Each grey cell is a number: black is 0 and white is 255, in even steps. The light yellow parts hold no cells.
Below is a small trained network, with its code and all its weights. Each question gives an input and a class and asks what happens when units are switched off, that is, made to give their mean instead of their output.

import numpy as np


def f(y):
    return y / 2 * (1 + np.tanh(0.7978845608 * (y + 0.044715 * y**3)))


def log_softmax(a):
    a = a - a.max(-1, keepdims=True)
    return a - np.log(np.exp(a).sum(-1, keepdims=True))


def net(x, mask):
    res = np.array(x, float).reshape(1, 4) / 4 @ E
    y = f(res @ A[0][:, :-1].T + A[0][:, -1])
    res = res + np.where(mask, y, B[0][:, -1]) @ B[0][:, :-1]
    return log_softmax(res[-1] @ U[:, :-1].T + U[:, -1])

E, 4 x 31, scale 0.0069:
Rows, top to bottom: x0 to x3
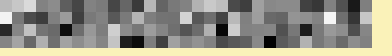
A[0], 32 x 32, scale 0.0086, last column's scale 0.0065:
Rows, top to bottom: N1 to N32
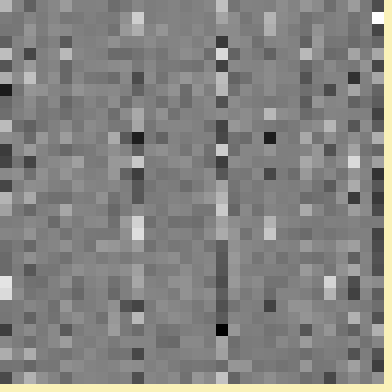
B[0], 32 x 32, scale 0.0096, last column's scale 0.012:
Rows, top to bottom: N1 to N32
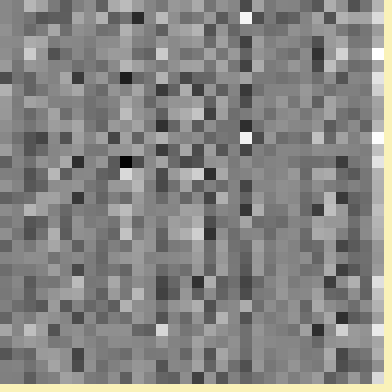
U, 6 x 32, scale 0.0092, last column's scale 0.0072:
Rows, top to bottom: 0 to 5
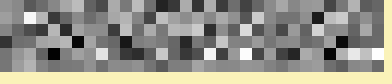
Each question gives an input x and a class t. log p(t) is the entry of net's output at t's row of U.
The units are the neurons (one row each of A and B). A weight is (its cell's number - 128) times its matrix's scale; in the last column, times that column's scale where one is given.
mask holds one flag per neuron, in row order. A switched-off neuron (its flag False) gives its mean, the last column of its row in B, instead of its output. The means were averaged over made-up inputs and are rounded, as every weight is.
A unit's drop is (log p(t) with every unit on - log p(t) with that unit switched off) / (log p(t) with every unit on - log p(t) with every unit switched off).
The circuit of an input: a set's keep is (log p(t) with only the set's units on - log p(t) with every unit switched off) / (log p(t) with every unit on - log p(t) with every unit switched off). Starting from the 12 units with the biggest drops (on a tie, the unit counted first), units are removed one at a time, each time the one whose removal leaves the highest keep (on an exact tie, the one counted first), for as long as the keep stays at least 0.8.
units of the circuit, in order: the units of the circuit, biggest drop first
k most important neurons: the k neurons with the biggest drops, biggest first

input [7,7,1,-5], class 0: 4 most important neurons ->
N24, N25, N14, N11
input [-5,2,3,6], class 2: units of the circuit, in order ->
N12
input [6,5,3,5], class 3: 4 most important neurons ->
N7, N30, N17, N8
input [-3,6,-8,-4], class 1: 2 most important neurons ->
N5, N18
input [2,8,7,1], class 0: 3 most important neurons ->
N24, N25, N11
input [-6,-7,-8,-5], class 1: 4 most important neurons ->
N5, N18, N1, N24
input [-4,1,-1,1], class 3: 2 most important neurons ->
N2, N28
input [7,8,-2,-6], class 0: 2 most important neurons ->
N24, N25
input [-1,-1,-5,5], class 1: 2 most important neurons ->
N5, N2
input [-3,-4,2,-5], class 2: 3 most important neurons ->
N24, N2, N19
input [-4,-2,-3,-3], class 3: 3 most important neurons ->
N14, N12, N28
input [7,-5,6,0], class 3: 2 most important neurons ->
N7, N5
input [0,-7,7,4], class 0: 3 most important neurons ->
N8, N32, N5
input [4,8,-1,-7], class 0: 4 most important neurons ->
N24, N25, N11, N12
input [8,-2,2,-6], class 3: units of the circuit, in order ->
N7
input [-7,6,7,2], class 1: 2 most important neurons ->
N28, N7
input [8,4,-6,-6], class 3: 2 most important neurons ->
N7, N17
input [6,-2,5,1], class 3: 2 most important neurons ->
N7, N5
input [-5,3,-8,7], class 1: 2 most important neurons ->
N5, N18
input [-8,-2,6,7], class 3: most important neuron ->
N14
